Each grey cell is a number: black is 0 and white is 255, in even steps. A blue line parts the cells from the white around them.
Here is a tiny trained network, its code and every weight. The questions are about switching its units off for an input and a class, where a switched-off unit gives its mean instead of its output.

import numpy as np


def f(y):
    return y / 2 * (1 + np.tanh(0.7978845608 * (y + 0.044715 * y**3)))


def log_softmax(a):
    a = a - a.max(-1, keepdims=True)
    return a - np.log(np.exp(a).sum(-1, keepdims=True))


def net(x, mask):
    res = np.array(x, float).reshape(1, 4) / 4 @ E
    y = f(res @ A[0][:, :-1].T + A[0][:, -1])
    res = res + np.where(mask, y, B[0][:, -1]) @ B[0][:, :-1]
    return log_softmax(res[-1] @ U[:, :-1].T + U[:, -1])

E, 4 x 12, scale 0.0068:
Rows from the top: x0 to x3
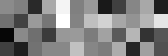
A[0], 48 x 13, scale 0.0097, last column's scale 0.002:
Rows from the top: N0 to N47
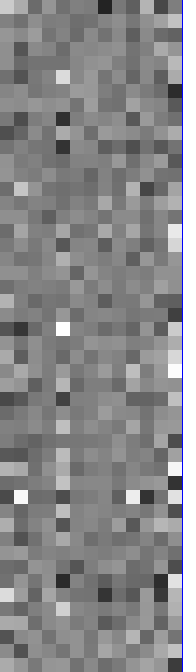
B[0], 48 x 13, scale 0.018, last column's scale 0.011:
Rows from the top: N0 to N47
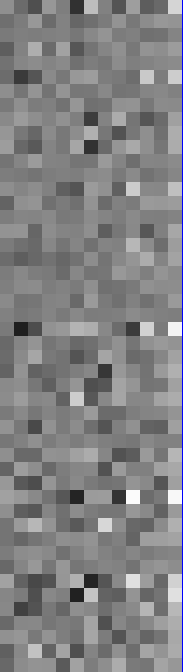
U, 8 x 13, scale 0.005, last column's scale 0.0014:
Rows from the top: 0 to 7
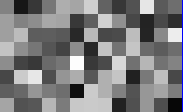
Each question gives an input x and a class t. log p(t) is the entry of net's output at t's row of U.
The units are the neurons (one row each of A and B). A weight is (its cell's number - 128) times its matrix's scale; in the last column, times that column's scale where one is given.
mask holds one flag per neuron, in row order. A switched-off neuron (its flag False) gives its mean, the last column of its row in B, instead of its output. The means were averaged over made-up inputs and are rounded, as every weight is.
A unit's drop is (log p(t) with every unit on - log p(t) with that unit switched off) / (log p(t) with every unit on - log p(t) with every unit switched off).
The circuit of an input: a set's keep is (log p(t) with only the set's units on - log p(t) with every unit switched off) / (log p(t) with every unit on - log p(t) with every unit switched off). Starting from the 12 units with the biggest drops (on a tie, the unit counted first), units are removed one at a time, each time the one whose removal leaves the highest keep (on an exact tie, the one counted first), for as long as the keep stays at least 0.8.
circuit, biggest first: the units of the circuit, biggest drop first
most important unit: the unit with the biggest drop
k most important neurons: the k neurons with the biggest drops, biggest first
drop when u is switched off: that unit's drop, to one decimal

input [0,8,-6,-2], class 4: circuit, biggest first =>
N35, N42, N0
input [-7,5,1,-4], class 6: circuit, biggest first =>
N41
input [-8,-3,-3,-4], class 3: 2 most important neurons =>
N42, N0
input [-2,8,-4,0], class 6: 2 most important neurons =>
N37, N41
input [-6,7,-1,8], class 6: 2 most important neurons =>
N37, N46
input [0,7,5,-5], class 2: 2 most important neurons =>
N16, N26
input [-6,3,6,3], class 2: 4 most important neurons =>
N23, N45, N5, N9
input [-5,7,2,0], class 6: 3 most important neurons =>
N23, N41, N46
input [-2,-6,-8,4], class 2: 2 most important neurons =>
N42, N0
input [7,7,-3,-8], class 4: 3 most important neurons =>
N27, N47, N35
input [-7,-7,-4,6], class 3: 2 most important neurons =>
N23, N37
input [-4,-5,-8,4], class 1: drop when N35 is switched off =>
0.1
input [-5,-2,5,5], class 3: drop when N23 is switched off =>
0.2
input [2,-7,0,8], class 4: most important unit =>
N41
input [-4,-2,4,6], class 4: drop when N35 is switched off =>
0.3
